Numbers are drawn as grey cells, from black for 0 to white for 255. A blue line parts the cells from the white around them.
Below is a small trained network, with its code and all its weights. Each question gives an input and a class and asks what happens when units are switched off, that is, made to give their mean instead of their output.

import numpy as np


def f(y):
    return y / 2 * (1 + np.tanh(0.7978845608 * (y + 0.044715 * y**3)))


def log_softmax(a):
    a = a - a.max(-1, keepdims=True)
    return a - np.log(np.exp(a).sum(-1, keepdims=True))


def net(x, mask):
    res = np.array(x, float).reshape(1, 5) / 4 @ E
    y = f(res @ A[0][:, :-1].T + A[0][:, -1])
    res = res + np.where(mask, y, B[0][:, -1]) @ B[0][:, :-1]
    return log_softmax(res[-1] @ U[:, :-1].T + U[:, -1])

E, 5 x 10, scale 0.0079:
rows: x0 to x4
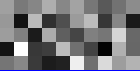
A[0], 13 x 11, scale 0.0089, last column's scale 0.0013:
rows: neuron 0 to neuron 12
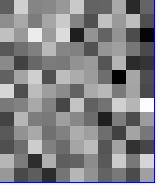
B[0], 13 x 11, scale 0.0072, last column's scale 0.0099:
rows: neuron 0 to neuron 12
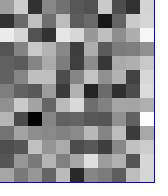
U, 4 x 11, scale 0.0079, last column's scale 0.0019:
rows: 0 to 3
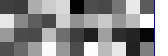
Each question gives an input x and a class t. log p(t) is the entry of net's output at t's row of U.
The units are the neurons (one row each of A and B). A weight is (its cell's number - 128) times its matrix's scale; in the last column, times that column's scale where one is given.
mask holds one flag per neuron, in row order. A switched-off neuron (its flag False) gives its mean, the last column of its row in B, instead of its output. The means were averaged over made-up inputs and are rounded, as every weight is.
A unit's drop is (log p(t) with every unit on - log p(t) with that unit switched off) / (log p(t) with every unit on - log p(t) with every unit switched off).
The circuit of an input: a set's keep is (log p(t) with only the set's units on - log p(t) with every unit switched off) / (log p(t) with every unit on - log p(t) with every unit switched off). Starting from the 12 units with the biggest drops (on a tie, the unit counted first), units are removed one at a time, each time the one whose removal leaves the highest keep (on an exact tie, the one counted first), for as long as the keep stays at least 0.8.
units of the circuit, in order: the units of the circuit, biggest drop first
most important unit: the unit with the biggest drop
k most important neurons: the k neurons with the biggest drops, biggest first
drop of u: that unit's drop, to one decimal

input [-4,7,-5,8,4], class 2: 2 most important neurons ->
(neuron 0; neuron 8)
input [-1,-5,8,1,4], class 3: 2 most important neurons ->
(neuron 11; neuron 2)
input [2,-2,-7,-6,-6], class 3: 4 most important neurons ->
(neuron 5; neuron 9; neuron 8; neuron 12)
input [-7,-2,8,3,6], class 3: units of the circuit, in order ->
(neuron 11)
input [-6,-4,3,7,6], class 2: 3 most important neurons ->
(neuron 2; neuron 0; neuron 8)
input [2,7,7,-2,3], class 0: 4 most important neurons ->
(neuron 12; neuron 4; neuron 5; neuron 10)
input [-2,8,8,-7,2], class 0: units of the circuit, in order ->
(neuron 4; neuron 12)
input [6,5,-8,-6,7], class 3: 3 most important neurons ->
(neuron 5; neuron 2; neuron 9)
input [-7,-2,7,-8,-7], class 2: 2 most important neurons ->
(neuron 6; neuron 7)
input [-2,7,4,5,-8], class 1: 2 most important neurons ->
(neuron 2; neuron 1)
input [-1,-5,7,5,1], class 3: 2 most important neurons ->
(neuron 11; neuron 6)
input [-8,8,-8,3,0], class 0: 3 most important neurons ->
(neuron 10; neuron 12; neuron 11)
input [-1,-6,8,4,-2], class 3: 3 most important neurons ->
(neuron 11; neuron 10; neuron 12)
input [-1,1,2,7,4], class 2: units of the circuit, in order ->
(neuron 0)
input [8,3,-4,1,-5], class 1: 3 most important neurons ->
(neuron 2; neuron 11; neuron 1)
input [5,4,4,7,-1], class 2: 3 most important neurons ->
(neuron 0; neuron 8; neuron 1)
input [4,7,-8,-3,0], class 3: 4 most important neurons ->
(neuron 5; neuron 9; neuron 1; neuron 8)
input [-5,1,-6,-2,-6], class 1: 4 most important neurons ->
(neuron 2; neuron 11; neuron 4; neuron 3)
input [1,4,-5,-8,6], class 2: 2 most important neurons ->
(neuron 6; neuron 2)
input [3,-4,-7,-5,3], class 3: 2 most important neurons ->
(neuron 5; neuron 9)
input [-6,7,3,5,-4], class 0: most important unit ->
neuron 10
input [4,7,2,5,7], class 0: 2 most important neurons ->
(neuron 2; neuron 4)
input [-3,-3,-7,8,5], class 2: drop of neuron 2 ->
0.3
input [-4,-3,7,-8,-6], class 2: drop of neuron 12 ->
0.1
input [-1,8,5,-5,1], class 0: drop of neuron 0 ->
0.0
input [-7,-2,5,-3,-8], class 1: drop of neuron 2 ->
1.0
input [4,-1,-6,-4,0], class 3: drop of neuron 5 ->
0.7
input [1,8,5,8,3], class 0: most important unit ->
neuron 4
